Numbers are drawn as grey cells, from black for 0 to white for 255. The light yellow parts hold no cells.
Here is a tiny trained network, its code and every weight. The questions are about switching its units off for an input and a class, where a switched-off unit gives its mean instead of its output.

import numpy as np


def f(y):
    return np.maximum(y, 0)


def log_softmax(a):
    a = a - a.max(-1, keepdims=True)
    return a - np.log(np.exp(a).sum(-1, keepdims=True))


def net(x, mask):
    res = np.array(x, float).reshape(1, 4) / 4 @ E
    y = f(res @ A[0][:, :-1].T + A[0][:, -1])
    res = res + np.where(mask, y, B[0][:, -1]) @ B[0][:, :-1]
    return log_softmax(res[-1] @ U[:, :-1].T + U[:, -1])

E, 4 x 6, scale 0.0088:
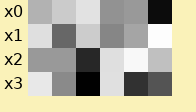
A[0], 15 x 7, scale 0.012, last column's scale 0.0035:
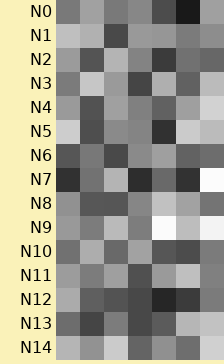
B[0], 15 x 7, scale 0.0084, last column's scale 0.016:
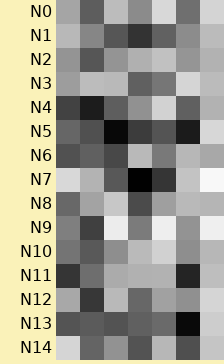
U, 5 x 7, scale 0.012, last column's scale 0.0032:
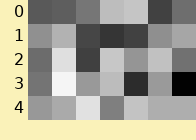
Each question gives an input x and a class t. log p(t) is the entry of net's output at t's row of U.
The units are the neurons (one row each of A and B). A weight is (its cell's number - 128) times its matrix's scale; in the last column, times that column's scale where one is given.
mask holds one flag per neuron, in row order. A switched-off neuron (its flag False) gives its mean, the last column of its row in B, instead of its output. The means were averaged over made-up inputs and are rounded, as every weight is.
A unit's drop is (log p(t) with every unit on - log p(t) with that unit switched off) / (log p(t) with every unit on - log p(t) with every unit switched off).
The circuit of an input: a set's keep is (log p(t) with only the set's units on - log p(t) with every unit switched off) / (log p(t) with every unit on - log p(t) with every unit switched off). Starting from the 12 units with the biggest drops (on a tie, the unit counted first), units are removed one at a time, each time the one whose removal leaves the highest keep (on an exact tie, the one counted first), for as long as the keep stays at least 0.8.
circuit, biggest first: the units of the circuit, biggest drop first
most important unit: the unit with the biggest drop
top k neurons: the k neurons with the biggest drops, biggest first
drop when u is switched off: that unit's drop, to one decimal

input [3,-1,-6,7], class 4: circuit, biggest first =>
(N12)
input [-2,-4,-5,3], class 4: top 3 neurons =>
(N0; N12; N5)
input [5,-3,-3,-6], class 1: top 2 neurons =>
(N7; N9)
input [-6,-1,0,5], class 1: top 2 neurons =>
(N9; N11)
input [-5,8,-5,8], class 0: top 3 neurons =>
(N7; N4; N2)
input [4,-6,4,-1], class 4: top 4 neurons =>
(N5; N0; N13; N3)
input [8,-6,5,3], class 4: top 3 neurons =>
(N5; N13; N3)
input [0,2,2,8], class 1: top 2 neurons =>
(N1; N9)
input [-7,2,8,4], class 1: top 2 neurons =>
(N1; N5)
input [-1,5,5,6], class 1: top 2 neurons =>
(N1; N5)
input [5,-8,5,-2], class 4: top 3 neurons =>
(N0; N5; N3)
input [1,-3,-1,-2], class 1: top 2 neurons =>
(N9; N7)
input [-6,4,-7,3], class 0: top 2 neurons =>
(N7; N4)
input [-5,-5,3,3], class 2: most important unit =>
N9
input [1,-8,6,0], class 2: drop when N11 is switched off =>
0.2
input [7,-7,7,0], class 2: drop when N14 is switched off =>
0.2
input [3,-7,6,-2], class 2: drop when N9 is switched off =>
0.3
